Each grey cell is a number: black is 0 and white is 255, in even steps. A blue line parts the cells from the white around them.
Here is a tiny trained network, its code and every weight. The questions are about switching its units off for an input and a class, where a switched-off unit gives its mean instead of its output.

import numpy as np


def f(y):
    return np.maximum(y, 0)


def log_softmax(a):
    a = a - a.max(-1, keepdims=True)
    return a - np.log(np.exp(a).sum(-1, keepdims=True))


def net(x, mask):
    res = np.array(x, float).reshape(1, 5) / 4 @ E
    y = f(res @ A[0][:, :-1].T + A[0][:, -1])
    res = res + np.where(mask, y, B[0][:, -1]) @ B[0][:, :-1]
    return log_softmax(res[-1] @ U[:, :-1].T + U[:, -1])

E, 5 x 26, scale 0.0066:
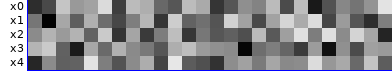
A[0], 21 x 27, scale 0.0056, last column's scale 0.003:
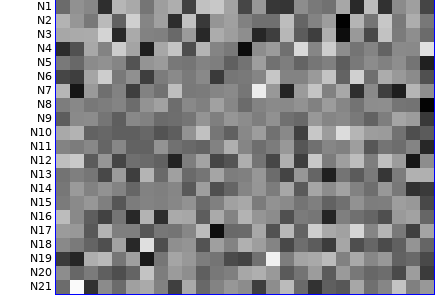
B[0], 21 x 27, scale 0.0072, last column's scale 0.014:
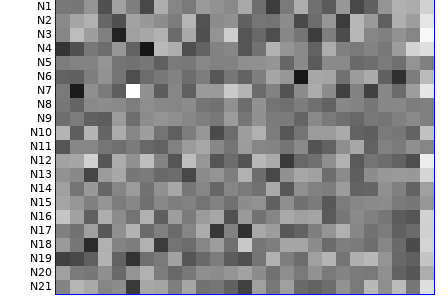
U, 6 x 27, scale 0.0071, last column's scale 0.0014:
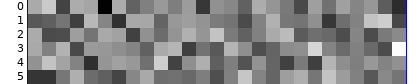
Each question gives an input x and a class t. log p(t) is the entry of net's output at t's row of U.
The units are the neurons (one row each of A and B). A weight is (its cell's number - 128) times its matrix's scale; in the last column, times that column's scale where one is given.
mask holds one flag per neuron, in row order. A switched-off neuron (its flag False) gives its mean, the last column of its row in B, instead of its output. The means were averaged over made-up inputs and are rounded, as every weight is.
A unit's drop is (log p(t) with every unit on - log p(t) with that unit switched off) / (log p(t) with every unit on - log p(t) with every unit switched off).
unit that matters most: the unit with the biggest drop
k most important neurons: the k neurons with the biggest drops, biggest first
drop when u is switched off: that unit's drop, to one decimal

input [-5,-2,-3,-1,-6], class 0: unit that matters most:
N16
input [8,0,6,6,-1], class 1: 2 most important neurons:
(N4; N1)
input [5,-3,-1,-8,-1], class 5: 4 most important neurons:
(N19; N6; N12; N4)
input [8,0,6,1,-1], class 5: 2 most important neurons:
(N4; N19)
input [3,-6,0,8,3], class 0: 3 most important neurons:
(N7; N4; N21)
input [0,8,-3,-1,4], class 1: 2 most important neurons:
(N1; N4)
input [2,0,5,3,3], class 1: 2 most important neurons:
(N4; N12)
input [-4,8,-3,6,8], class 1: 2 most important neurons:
(N1; N4)
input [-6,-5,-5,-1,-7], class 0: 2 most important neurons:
(N16; N18)
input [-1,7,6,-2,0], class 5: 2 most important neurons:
(N19; N4)
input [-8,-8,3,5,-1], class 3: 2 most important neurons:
(N12; N10)
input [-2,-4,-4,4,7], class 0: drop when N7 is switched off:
0.1
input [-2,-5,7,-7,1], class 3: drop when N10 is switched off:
0.2
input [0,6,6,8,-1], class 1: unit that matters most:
N1
